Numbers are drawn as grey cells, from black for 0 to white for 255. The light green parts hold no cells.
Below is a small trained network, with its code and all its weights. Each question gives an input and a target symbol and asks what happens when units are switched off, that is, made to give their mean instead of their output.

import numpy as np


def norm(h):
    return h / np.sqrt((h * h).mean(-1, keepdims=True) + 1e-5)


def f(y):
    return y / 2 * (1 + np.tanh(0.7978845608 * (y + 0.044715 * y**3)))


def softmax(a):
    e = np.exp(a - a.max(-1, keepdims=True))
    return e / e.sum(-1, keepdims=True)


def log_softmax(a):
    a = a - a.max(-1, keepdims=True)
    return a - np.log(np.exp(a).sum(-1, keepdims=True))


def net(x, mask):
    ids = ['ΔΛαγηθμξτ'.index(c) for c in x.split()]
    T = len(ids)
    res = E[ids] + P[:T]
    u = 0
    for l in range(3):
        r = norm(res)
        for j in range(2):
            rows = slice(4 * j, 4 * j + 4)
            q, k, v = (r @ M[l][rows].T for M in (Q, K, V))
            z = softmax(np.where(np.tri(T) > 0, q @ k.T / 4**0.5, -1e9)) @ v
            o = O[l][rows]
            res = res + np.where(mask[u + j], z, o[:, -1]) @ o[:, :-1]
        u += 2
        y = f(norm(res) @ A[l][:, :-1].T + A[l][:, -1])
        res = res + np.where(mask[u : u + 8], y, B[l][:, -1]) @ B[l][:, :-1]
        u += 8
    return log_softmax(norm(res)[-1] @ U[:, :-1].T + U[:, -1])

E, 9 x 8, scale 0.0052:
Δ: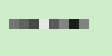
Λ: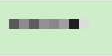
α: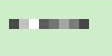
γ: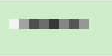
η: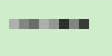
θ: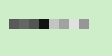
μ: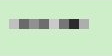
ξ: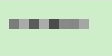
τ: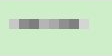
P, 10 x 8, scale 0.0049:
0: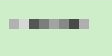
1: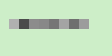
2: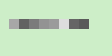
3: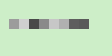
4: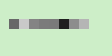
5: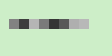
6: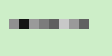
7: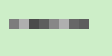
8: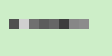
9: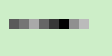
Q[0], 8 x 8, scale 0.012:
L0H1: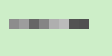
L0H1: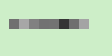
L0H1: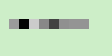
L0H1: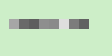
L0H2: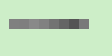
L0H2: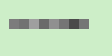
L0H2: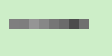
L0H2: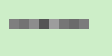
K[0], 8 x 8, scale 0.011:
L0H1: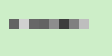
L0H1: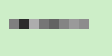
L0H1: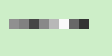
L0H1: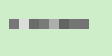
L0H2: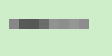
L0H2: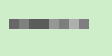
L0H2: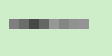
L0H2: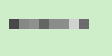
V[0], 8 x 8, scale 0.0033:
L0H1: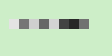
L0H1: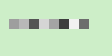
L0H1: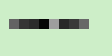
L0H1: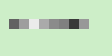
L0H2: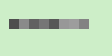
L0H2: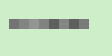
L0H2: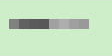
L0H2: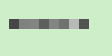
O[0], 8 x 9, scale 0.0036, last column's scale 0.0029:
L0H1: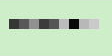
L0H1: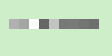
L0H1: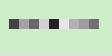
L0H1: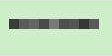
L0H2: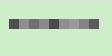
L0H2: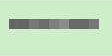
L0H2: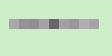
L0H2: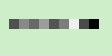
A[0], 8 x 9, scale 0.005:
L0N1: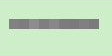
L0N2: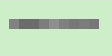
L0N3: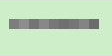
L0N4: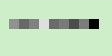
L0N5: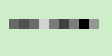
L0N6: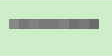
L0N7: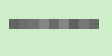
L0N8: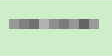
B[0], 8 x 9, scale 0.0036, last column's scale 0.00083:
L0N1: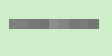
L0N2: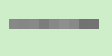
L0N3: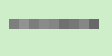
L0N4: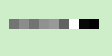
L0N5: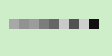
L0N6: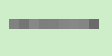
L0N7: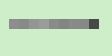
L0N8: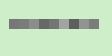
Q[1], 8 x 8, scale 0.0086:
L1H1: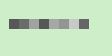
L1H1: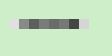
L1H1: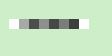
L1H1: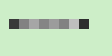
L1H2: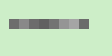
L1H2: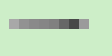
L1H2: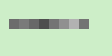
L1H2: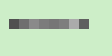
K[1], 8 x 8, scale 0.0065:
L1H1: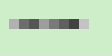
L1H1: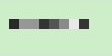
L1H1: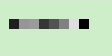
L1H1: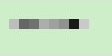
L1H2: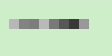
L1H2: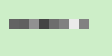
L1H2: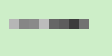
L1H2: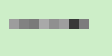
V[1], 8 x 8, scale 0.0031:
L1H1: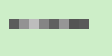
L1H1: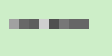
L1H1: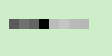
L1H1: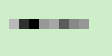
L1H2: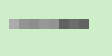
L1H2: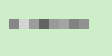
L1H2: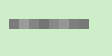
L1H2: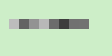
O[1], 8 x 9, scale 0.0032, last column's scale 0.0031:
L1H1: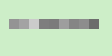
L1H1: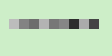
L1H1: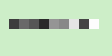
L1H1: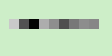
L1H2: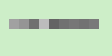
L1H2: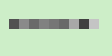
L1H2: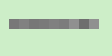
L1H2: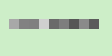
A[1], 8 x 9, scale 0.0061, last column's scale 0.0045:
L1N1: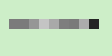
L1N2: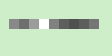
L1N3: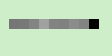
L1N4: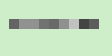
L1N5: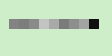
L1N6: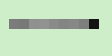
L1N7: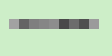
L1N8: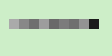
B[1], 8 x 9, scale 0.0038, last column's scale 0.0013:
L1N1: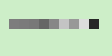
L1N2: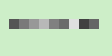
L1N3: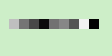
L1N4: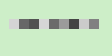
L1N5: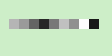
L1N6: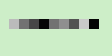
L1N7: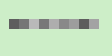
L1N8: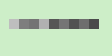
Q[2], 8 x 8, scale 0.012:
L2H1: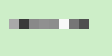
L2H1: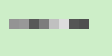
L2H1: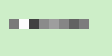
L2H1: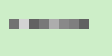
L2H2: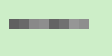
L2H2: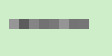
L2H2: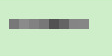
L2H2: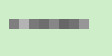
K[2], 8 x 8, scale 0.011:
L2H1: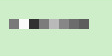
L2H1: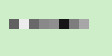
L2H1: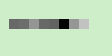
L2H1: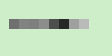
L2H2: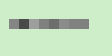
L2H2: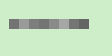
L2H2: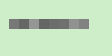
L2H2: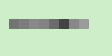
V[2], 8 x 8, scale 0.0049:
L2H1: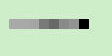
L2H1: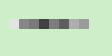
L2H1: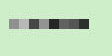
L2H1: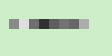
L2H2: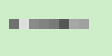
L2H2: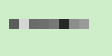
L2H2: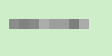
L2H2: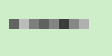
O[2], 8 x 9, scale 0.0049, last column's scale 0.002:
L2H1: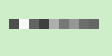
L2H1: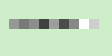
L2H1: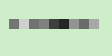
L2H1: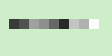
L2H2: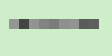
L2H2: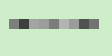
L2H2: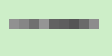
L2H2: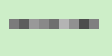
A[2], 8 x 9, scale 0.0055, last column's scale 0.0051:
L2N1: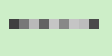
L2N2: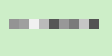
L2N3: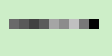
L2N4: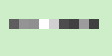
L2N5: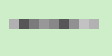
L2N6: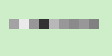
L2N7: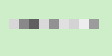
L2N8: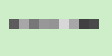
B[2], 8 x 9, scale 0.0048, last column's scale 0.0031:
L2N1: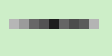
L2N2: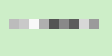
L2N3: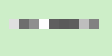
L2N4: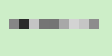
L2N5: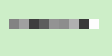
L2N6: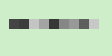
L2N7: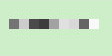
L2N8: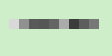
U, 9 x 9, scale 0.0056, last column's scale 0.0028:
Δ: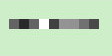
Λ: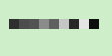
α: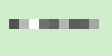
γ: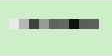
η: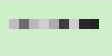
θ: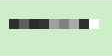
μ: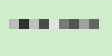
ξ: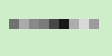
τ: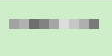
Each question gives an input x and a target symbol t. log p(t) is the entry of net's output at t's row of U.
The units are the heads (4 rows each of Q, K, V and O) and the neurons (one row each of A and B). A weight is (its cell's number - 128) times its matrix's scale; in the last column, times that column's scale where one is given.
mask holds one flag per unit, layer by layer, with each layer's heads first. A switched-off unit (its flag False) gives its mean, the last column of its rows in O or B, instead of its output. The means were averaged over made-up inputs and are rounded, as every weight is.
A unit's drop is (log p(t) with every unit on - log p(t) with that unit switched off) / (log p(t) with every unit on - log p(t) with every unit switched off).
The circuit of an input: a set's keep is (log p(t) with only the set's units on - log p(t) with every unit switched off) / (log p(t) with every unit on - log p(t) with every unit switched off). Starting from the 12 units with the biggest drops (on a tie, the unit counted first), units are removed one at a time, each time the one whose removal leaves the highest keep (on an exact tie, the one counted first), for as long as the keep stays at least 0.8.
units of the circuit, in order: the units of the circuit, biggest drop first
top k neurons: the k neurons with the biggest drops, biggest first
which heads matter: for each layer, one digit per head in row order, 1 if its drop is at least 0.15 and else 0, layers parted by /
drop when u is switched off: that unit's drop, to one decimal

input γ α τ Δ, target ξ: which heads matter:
00 / 00 / 10
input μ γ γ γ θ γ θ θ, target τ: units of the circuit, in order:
(L0H1, L2N3)
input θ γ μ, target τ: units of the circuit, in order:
(L0H1)
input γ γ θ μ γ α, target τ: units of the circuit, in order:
(L0H1, L2H1, L2N7, L1N4)
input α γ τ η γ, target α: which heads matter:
00 / 10 / 01
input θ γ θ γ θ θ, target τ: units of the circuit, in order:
(L2H1, L0H1)
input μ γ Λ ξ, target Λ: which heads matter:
10 / 00 / 00
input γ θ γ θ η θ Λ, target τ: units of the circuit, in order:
(L0H1, L2N7)
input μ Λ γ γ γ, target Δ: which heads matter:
10 / 00 / 10
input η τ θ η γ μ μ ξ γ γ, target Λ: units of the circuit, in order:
(L0H1, L2H1)
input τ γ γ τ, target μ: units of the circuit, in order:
(L0H1, L2N4)
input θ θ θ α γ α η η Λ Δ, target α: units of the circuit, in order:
(L2H1, L1H1)
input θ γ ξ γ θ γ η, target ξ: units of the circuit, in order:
(L2H1, L0N5)
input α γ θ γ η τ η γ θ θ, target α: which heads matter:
10 / 00 / 10
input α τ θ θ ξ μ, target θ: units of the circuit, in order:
(L1H1)
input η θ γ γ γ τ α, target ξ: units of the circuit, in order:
(L2H1, L2H2)
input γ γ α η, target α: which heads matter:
00 / 10 / 00
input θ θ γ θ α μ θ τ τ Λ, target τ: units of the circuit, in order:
(L0H1, L2H1, L2N7)
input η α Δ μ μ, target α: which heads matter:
00 / 10 / 10
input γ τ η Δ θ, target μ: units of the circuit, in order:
(L2H1)
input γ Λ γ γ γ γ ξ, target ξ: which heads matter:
00 / 00 / 10
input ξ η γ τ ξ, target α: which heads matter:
10 / 00 / 10
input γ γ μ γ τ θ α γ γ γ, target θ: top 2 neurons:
(L2N2, L2N3)
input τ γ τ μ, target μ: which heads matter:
10 / 00 / 00
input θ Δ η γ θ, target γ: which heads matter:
00 / 10 / 10
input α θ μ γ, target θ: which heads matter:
00 / 00 / 00
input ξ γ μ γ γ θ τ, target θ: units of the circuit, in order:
(L1H1)
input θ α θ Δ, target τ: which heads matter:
10 / 00 / 00
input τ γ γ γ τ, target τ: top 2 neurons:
(L2N7, L2N5)
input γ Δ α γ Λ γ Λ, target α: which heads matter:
00 / 10 / 00
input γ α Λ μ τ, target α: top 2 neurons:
(L2N5, L2N7)
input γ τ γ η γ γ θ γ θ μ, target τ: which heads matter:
11 / 00 / 10
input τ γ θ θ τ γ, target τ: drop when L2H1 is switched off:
0.3
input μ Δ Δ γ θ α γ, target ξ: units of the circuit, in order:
(L2H1)
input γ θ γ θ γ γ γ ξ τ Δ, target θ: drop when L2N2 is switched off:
0.3
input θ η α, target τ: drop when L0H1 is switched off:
0.5
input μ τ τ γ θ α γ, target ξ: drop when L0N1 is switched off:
0.0
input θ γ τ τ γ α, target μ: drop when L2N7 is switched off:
0.1
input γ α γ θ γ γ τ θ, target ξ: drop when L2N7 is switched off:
0.2
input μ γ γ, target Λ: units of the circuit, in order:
(L0H1)
